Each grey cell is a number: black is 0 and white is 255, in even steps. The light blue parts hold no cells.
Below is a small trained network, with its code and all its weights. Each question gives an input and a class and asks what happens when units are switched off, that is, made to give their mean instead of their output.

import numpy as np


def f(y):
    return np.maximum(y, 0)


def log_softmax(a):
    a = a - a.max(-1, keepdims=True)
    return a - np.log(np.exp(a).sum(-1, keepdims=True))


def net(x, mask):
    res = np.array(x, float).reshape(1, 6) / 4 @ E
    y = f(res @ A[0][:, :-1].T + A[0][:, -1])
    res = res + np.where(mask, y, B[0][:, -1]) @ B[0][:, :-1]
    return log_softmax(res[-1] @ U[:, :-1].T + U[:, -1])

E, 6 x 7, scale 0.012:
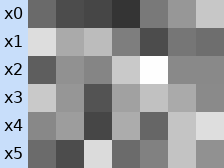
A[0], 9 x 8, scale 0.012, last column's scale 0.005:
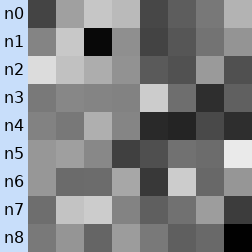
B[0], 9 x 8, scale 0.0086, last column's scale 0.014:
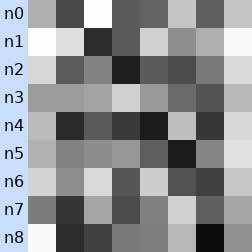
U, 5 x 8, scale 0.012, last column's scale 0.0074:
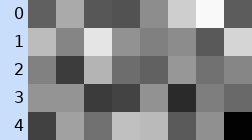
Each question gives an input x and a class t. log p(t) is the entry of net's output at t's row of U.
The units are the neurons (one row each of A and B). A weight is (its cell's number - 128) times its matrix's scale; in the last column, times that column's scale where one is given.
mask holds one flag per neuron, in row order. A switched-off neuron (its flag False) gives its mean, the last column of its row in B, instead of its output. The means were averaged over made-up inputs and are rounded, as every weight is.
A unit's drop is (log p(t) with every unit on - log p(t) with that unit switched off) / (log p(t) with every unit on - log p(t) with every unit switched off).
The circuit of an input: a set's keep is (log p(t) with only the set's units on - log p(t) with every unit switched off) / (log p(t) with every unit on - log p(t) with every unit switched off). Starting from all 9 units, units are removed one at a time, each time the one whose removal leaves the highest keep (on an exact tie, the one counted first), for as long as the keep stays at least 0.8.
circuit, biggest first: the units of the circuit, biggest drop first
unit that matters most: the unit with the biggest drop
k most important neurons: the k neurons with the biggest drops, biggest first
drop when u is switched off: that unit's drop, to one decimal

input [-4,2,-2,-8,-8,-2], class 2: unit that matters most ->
n4
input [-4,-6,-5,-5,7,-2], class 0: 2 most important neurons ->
(n1 n2)
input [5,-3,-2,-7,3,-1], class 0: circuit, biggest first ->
(n2 n6 n4)
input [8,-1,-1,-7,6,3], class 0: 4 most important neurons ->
(n4 n0 n2 n3)
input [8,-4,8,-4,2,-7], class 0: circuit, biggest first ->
(n5 n2)
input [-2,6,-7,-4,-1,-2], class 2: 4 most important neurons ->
(n4 n7 n3 n2)
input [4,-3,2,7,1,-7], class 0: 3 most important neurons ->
(n5 n2 n6)
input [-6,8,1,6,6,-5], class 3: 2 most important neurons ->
(n1 n2)
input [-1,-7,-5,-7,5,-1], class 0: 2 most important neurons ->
(n2 n1)
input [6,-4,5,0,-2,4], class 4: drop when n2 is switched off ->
0.2
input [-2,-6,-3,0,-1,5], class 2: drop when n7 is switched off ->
-0.1
